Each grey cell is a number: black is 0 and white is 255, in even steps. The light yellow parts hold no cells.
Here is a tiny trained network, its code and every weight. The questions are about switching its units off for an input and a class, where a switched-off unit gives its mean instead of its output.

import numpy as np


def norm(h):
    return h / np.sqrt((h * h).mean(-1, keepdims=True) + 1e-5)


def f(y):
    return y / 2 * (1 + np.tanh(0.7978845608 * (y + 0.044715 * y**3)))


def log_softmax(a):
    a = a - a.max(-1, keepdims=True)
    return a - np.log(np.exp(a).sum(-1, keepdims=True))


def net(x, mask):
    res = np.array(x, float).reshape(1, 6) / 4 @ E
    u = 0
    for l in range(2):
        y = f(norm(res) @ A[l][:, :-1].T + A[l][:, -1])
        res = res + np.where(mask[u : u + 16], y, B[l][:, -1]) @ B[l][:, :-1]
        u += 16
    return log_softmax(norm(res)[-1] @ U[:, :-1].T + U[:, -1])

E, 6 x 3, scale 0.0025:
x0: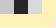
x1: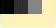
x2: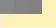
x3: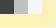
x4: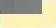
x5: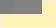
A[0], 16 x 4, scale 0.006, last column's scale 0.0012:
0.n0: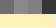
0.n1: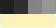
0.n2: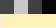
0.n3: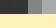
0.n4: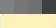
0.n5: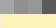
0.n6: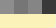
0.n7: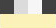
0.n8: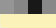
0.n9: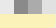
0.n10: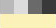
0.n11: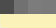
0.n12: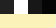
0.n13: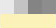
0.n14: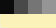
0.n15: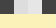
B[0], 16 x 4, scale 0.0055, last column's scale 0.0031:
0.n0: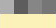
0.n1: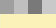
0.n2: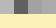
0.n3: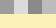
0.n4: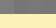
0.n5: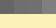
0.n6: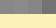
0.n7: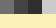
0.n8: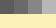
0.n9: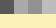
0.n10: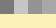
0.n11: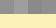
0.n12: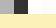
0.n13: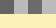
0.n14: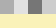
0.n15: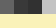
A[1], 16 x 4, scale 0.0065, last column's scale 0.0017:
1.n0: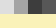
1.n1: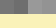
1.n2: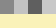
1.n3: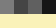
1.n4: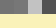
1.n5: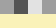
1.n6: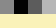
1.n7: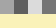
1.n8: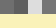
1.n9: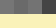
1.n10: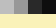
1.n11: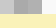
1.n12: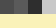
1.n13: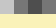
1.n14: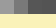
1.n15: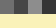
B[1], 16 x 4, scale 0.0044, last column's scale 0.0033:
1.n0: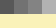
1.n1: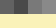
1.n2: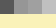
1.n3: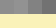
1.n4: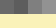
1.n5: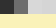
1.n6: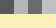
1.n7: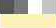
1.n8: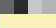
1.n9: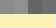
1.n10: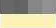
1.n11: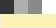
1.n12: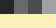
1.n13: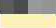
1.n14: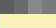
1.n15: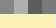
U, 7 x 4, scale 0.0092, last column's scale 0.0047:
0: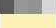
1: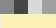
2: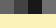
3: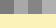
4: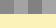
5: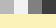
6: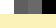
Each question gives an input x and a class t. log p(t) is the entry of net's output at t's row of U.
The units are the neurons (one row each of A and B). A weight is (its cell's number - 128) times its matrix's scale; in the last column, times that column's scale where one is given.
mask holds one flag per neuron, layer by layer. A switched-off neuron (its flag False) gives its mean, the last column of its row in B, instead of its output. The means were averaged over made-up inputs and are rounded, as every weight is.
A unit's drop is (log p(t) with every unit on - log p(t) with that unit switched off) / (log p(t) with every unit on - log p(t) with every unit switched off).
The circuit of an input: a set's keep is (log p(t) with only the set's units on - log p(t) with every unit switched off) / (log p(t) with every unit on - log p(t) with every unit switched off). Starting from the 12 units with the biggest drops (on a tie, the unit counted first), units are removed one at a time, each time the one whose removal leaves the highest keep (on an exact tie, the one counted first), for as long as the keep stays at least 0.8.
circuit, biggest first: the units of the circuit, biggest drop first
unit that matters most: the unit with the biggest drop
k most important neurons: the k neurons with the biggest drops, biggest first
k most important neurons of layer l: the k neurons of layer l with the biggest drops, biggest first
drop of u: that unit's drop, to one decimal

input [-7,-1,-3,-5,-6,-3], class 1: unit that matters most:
0.n12
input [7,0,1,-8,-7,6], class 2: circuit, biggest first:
0.n12; 1.n6
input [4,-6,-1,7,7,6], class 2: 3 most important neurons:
0.n7; 0.n15; 0.n12
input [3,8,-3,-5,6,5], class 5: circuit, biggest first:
0.n3; 0.n14; 0.n1; 1.n5
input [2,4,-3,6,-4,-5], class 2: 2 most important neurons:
0.n7; 0.n15
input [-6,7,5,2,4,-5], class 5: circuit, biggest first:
0.n14; 0.n1
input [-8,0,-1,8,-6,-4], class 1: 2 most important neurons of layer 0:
0.n12; 0.n2
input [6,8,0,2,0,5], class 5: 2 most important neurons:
0.n3; 0.n14
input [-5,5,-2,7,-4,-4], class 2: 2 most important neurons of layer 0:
0.n15; 0.n7
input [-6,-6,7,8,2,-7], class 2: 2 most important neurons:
0.n15; 0.n7
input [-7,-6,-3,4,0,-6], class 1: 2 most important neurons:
0.n12; 0.n14
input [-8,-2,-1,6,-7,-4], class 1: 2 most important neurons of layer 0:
0.n12; 0.n2
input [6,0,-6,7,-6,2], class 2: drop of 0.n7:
0.6
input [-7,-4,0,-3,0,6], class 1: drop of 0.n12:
0.9
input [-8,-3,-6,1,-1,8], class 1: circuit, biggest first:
0.n12
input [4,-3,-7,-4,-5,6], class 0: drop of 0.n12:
0.4
